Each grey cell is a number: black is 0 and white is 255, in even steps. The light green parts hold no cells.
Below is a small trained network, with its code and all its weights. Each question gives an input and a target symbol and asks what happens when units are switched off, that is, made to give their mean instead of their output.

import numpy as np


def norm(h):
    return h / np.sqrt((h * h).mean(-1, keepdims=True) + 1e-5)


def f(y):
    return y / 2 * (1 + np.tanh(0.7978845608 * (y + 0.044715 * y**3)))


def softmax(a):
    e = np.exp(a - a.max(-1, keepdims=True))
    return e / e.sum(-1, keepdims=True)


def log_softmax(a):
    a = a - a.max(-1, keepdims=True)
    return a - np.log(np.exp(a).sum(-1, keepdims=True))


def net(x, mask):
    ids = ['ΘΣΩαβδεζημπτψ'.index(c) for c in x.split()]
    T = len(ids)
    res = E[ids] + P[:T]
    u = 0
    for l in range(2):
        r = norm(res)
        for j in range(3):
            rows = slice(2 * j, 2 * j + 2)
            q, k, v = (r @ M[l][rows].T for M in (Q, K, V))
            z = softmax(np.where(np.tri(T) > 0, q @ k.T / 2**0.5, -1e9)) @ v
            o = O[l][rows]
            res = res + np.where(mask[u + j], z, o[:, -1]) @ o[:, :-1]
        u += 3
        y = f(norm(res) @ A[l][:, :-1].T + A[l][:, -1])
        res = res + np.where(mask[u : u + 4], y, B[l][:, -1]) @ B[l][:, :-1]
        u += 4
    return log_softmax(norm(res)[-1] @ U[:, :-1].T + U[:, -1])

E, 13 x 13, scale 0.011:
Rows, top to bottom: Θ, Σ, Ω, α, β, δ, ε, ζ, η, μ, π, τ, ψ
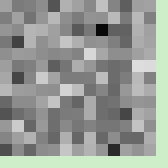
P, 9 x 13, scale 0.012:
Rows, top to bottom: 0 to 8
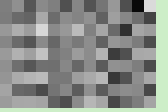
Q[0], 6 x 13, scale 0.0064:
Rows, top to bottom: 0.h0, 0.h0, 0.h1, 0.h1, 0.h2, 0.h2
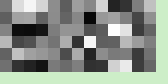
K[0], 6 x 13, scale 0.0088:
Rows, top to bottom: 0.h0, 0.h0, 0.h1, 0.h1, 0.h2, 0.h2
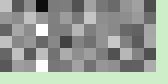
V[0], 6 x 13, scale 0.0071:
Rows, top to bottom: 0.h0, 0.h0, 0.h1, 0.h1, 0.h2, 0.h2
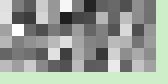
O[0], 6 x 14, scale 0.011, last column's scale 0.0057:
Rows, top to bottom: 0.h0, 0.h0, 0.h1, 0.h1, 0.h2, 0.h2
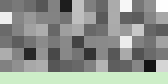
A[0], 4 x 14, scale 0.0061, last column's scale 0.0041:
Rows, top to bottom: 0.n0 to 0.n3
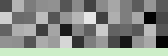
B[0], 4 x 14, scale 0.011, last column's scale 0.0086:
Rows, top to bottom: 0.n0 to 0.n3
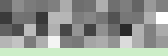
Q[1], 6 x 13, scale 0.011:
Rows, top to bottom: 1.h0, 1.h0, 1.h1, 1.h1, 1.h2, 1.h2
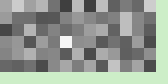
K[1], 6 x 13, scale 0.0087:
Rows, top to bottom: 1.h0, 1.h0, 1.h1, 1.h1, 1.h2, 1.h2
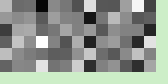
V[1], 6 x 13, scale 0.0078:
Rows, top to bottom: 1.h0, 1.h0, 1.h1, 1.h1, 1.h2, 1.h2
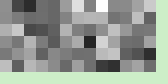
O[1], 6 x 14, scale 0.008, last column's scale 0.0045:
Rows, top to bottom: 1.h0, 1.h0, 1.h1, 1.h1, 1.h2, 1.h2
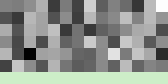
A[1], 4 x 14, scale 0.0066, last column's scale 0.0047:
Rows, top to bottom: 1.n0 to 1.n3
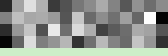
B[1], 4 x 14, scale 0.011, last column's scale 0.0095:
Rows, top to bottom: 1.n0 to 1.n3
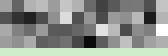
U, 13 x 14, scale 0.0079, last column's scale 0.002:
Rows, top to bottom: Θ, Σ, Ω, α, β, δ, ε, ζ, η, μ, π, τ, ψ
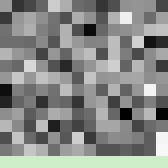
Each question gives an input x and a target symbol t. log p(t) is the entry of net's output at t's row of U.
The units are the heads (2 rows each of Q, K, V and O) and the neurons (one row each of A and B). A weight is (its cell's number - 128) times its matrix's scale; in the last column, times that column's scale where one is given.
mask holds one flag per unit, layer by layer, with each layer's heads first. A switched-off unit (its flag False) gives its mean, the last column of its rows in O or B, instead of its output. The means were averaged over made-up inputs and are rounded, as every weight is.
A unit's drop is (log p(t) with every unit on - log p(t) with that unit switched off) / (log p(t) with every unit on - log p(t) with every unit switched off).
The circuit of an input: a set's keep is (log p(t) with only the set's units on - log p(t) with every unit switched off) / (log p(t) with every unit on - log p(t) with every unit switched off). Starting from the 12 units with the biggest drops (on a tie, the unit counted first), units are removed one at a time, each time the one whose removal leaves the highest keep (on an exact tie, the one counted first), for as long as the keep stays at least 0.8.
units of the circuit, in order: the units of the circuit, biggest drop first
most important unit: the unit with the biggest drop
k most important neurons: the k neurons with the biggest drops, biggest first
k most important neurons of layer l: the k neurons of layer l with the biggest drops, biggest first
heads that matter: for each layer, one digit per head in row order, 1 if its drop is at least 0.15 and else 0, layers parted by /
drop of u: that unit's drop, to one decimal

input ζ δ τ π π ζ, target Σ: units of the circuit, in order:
(0.h0)
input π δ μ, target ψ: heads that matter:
000 / 000
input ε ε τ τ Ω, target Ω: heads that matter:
100 / 000
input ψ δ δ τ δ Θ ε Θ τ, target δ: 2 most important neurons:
(0.n2; 1.n2)
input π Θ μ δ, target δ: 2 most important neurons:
(1.n2; 0.n1)
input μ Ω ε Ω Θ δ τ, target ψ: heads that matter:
001 / 000
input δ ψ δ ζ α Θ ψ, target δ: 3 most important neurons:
(1.n2; 0.n2; 0.n1)
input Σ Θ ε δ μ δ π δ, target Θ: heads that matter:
101 / 011
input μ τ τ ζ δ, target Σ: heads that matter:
110 / 000
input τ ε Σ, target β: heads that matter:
100 / 000
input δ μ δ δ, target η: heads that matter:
000 / 010
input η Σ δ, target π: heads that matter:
011 / 000
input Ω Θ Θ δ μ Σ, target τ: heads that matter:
000 / 100
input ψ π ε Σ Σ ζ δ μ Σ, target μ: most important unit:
0.h1
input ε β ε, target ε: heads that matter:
100 / 000
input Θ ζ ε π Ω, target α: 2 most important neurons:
(1.n1; 1.n2)
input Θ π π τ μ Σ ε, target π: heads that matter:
001 / 000
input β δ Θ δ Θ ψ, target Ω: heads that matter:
110 / 000
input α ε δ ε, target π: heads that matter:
000 / 000
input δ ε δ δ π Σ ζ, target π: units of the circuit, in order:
(0.h2)
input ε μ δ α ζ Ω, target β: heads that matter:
100 / 000
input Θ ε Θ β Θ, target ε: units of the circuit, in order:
(0.h0; 0.n3)
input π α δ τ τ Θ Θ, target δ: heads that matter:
111 / 000
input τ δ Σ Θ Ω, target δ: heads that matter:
101 / 000
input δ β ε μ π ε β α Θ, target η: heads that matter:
110 / 000
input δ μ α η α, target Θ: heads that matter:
001 / 000
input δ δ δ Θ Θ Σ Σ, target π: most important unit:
0.h2
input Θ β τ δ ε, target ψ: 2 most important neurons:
(1.n0; 1.n2)
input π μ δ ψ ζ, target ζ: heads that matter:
001 / 000
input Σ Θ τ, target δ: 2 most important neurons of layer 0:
(0.n2; 0.n1)
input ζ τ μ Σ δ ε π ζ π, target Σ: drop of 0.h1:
0.1
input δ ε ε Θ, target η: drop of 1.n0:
0.0
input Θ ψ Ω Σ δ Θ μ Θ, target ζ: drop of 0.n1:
0.1
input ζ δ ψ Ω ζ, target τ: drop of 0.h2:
0.1
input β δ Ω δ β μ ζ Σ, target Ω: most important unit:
0.h0
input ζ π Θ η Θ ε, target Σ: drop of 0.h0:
0.5
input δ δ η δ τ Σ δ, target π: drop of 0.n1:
0.2
